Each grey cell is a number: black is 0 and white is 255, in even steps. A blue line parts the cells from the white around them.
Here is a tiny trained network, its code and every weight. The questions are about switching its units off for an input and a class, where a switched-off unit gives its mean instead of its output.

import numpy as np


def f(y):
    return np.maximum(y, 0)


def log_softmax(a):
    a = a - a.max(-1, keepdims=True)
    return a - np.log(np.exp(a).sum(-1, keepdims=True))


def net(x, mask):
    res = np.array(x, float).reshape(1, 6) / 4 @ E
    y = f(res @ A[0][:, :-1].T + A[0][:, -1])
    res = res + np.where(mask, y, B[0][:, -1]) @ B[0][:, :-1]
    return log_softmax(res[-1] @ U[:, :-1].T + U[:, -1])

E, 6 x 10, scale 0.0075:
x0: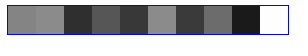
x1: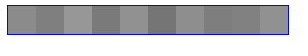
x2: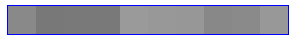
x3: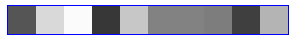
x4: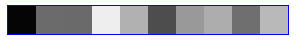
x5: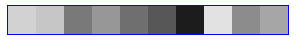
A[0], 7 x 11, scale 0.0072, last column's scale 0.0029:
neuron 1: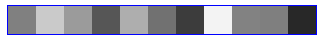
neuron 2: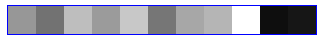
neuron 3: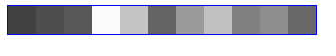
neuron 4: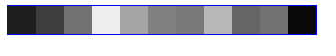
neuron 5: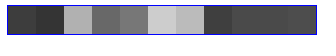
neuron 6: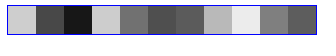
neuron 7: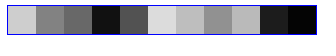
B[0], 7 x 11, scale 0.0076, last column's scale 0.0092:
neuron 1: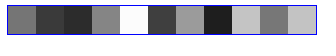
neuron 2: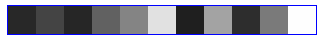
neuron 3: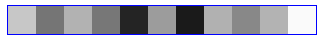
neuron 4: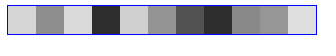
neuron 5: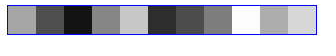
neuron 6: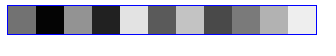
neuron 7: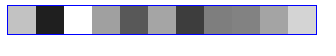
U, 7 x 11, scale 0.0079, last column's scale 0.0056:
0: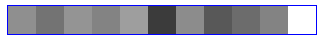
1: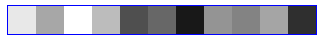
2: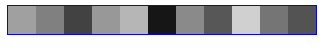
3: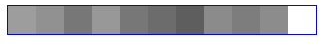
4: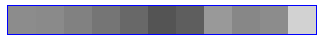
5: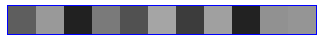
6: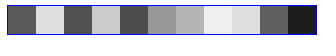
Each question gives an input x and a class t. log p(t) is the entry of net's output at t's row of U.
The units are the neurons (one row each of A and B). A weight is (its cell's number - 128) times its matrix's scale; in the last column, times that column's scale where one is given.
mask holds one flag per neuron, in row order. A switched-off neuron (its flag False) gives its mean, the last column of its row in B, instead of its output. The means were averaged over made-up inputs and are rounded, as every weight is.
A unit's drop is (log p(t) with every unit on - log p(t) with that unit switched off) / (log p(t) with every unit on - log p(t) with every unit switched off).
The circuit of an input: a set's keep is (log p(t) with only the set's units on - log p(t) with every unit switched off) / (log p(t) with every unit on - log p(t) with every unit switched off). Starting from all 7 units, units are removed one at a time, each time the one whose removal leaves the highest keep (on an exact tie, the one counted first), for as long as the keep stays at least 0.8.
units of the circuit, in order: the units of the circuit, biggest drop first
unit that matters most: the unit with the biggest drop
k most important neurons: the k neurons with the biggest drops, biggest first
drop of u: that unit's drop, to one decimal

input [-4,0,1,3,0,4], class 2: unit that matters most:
neuron 1
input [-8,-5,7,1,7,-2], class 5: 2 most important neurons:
neuron 2; neuron 7
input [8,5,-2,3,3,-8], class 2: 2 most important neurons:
neuron 5; neuron 2
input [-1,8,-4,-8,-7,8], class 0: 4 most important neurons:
neuron 6; neuron 3; neuron 7; neuron 5
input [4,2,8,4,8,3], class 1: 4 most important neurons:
neuron 3; neuron 2; neuron 6; neuron 4
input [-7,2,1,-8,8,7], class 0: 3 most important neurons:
neuron 6; neuron 4; neuron 7
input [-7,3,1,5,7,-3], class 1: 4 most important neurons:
neuron 3; neuron 4; neuron 6; neuron 1
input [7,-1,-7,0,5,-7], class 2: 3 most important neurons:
neuron 2; neuron 5; neuron 7
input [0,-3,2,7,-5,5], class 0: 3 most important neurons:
neuron 1; neuron 5; neuron 3
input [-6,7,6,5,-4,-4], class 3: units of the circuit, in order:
neuron 2; neuron 6
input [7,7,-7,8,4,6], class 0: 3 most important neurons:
neuron 1; neuron 5; neuron 2
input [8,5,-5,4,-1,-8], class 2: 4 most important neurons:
neuron 5; neuron 2; neuron 3; neuron 7
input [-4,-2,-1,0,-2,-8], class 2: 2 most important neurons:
neuron 5; neuron 3
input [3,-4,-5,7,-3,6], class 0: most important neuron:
neuron 1
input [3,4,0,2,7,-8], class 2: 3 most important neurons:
neuron 5; neuron 7; neuron 2
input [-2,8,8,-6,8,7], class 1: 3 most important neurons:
neuron 3; neuron 4; neuron 5
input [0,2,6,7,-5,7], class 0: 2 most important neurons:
neuron 1; neuron 5
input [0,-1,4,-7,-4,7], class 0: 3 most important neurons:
neuron 6; neuron 5; neuron 7
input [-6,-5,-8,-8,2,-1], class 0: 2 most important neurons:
neuron 6; neuron 4
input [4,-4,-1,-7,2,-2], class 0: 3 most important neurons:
neuron 6; neuron 2; neuron 5
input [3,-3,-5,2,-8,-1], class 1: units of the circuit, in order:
neuron 7
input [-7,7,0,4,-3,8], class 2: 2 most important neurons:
neuron 1; neuron 3
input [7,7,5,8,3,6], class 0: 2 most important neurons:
neuron 1; neuron 5
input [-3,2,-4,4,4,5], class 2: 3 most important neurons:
neuron 1; neuron 7; neuron 2
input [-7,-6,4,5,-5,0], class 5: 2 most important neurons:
neuron 2; neuron 4
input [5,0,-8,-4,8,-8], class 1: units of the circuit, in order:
neuron 3; neuron 4
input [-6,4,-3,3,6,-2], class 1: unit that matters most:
neuron 3
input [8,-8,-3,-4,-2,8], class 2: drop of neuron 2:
0.3
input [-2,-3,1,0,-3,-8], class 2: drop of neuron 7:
-0.1
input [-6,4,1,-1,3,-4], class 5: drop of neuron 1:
0.1
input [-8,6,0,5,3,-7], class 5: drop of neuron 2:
1.2
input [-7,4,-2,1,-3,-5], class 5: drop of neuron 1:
0.1
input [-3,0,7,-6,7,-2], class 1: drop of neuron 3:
1.2
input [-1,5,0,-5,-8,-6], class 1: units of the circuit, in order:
neuron 7
